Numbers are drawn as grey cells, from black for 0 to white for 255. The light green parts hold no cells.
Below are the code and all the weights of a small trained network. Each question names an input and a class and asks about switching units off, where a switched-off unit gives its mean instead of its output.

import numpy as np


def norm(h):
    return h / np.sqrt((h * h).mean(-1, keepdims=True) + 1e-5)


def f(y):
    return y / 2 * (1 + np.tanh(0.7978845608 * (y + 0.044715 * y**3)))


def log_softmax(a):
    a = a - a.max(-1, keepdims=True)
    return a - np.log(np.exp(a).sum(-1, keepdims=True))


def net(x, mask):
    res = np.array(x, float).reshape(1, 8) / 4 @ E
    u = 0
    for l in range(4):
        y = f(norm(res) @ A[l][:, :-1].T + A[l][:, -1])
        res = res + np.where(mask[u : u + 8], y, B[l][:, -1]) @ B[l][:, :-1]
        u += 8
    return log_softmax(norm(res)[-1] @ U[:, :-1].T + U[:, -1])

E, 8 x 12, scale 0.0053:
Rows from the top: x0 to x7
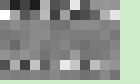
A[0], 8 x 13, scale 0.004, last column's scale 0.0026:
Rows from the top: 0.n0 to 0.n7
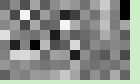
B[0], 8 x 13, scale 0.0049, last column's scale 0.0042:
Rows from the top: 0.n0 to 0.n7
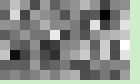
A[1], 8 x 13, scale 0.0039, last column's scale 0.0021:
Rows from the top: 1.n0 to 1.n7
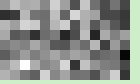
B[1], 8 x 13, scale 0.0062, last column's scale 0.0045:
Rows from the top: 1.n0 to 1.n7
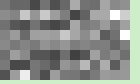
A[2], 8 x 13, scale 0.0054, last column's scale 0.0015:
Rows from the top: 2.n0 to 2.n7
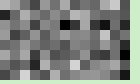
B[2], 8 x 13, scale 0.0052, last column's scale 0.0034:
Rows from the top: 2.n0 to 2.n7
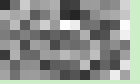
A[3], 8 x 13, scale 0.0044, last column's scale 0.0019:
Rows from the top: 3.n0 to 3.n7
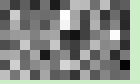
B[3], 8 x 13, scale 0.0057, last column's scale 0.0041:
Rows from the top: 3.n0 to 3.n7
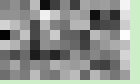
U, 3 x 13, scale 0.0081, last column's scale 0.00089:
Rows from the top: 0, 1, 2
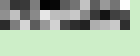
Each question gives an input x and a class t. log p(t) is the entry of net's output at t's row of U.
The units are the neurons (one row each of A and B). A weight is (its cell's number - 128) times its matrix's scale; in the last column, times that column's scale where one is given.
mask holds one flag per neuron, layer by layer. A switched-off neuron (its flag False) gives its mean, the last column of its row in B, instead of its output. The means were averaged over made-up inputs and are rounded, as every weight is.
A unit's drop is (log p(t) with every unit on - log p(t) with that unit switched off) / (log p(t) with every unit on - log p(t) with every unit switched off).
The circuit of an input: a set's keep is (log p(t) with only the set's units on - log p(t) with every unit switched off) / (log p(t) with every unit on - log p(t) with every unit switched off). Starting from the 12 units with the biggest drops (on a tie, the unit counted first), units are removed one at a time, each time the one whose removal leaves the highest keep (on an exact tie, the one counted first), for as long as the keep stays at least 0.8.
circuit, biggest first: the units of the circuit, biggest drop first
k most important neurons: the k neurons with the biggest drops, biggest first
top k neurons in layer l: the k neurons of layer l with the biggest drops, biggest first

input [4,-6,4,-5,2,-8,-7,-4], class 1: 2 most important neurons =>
2.n2, 0.n1
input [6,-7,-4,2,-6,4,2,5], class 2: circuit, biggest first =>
1.n1
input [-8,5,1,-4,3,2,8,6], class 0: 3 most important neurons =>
0.n5, 1.n3, 2.n2
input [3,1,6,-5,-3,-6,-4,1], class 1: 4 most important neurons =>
0.n1, 0.n5, 1.n2, 1.n6
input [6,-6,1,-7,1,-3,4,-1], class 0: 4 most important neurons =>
0.n4, 2.n6, 0.n3, 1.n7
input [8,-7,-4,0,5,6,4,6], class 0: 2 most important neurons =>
0.n4, 2.n6
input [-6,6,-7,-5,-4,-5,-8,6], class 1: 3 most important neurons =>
2.n2, 0.n1, 0.n4
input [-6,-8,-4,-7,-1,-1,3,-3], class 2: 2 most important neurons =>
1.n1, 0.n4
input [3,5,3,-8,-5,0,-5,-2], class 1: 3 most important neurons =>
0.n1, 1.n1, 2.n2
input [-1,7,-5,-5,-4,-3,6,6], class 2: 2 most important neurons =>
2.n0, 1.n3
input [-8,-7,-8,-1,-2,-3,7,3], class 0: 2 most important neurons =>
1.n3, 2.n2
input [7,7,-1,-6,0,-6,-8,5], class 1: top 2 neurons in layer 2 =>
2.n2, 2.n5
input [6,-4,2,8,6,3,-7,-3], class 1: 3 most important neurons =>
0.n1, 2.n2, 0.n5
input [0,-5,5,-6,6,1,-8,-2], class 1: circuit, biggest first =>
2.n2
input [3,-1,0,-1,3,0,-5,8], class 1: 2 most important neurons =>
0.n1, 0.n5
